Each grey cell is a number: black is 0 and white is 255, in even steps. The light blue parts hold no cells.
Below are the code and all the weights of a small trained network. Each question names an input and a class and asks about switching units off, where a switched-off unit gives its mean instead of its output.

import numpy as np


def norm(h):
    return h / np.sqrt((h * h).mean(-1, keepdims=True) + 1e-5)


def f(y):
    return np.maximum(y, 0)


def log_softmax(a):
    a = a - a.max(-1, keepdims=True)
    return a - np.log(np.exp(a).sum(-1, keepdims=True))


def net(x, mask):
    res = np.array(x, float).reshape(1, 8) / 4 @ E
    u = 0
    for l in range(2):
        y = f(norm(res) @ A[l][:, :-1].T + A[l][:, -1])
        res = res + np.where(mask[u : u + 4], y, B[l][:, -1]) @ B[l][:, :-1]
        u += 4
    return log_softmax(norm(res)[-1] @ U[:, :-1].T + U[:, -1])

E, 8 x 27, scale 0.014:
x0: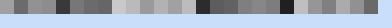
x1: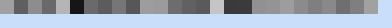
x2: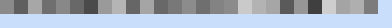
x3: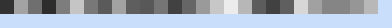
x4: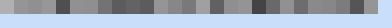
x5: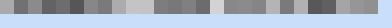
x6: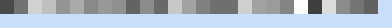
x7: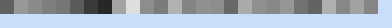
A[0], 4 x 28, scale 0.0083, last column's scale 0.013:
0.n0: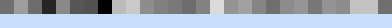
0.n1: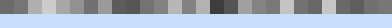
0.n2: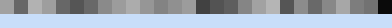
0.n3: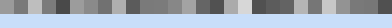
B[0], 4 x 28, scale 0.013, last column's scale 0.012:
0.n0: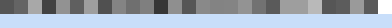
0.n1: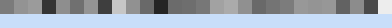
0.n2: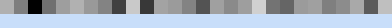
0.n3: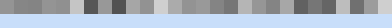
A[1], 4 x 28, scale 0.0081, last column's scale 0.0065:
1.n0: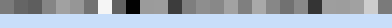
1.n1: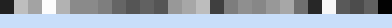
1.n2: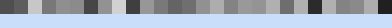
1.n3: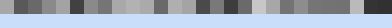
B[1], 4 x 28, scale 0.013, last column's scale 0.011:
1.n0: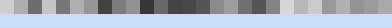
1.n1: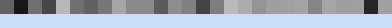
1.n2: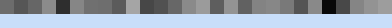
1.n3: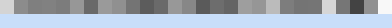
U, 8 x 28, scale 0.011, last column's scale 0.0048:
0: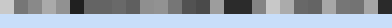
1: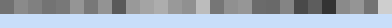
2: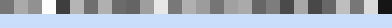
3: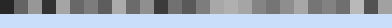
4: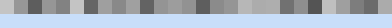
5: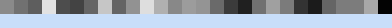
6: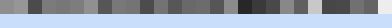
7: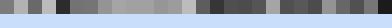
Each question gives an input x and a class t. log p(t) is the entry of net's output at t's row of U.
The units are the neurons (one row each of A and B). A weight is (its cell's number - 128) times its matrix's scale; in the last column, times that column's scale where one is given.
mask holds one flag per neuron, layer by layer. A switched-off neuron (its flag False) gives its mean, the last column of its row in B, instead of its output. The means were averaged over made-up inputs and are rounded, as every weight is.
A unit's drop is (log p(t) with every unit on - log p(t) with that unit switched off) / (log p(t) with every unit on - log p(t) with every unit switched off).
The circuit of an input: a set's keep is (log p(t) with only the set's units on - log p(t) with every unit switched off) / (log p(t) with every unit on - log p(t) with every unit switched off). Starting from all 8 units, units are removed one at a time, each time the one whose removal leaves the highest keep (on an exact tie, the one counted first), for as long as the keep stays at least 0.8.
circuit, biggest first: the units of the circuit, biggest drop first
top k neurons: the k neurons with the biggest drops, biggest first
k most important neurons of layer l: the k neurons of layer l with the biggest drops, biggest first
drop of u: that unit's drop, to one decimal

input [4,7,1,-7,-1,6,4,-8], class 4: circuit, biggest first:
(0.n2)
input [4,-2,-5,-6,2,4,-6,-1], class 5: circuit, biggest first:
(0.n1, 0.n0)
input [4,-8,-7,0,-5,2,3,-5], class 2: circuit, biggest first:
(0.n0, 0.n1, 1.n3)
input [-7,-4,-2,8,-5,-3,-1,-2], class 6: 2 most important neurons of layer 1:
(1.n0, 1.n1)
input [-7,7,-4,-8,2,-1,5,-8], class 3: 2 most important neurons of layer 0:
(0.n1, 0.n2)
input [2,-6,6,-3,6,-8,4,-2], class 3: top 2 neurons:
(0.n1, 1.n1)
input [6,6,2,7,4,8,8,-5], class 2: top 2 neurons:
(0.n3, 0.n1)
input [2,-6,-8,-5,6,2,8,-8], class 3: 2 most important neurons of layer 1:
(1.n1, 1.n3)
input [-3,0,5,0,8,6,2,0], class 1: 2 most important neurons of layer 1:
(1.n3, 1.n2)
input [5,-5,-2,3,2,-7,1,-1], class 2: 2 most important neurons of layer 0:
(0.n3, 0.n0)
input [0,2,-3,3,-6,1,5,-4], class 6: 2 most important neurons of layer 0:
(0.n0, 0.n1)
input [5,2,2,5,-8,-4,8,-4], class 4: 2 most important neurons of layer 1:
(1.n0, 1.n1)
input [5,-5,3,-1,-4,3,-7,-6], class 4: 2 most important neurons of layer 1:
(1.n3, 1.n2)
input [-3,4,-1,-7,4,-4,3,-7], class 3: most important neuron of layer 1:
(1.n1)
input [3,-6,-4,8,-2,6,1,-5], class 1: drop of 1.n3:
0.2
